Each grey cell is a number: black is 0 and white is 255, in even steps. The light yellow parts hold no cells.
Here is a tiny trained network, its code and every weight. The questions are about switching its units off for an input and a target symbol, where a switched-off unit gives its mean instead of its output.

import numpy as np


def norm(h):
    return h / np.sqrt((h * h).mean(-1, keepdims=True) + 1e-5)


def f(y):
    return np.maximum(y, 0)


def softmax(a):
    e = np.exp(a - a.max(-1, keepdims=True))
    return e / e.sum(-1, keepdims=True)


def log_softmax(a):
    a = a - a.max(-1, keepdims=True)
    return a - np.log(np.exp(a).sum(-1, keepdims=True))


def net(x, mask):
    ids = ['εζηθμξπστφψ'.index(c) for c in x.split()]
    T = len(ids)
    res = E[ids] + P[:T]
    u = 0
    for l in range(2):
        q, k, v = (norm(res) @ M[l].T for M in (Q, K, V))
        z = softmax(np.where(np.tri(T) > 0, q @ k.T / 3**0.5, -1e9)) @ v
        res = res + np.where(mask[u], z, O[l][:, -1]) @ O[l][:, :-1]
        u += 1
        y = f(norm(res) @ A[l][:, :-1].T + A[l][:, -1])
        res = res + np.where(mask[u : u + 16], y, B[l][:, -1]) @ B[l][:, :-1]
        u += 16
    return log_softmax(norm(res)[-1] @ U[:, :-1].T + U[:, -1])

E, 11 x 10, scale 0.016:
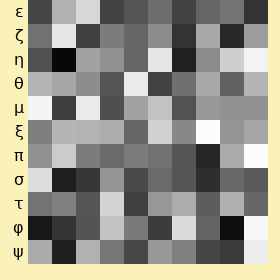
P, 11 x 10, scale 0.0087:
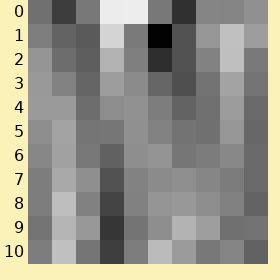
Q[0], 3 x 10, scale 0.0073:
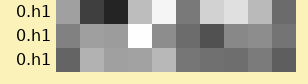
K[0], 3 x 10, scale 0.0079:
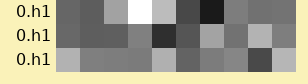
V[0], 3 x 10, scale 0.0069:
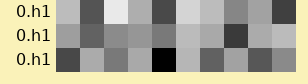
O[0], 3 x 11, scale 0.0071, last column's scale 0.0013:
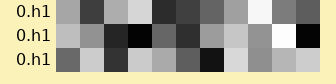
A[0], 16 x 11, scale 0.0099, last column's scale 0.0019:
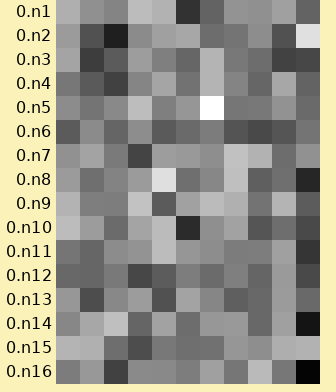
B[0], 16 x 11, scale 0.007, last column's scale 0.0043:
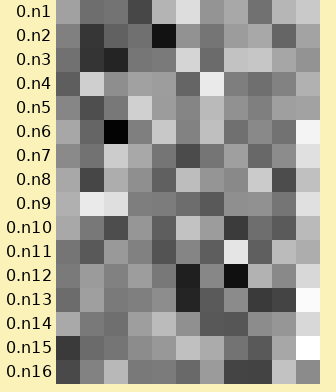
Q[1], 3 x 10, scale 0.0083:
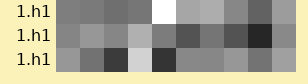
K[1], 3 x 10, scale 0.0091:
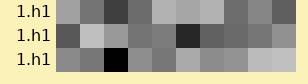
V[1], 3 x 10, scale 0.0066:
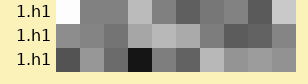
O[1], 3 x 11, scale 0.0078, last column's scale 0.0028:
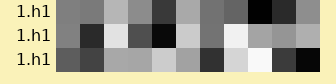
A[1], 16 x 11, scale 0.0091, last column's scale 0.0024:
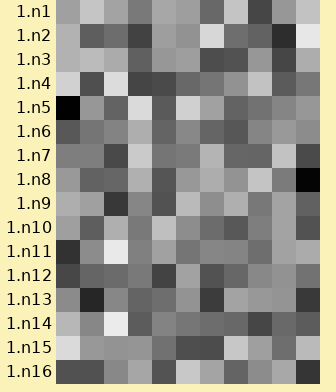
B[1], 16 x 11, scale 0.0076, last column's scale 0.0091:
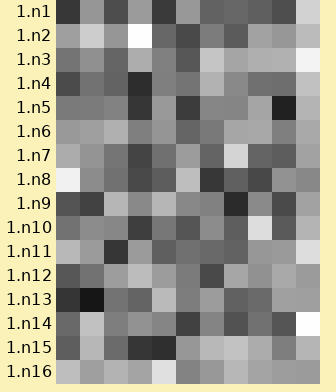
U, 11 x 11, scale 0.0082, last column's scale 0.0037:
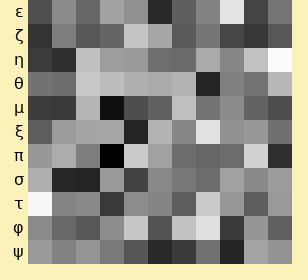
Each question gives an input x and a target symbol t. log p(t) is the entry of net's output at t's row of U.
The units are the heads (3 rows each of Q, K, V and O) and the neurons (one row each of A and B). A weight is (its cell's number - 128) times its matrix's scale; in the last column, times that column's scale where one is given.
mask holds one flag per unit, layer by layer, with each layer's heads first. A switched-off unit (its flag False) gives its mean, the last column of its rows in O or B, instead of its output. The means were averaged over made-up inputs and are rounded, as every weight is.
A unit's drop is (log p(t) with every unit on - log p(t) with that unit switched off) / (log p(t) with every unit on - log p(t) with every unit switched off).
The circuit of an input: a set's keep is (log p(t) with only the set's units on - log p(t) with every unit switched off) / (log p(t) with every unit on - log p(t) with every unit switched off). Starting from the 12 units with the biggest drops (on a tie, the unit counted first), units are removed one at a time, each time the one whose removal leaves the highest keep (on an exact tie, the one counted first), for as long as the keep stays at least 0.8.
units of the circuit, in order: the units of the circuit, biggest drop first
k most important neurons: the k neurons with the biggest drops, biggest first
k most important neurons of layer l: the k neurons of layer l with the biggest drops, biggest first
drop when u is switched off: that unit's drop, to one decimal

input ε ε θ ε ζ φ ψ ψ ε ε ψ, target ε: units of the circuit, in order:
0.h1, 1.h1, 0.n9
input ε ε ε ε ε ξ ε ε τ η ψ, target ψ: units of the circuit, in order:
0.n13
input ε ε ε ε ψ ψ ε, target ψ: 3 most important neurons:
0.n13, 0.n9, 0.n15
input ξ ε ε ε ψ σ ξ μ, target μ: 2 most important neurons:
1.n4, 1.n13
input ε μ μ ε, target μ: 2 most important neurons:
1.n4, 1.n11
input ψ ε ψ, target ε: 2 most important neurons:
0.n1, 1.n10
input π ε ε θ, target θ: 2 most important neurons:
0.n10, 0.n8
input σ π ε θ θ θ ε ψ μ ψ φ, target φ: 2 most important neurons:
1.n7, 0.n5
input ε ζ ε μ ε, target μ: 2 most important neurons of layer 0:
0.n13, 0.n15
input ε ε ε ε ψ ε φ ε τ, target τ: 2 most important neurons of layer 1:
1.n8, 1.n7
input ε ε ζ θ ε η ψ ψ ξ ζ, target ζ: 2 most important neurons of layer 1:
1.n9, 1.n5
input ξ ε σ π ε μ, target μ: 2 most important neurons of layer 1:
1.n4, 1.n13
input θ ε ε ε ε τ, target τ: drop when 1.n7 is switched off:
0.2
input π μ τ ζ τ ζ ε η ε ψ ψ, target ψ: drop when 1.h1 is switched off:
0.1
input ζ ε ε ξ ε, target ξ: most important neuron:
1.n15
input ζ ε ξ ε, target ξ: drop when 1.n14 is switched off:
0.2
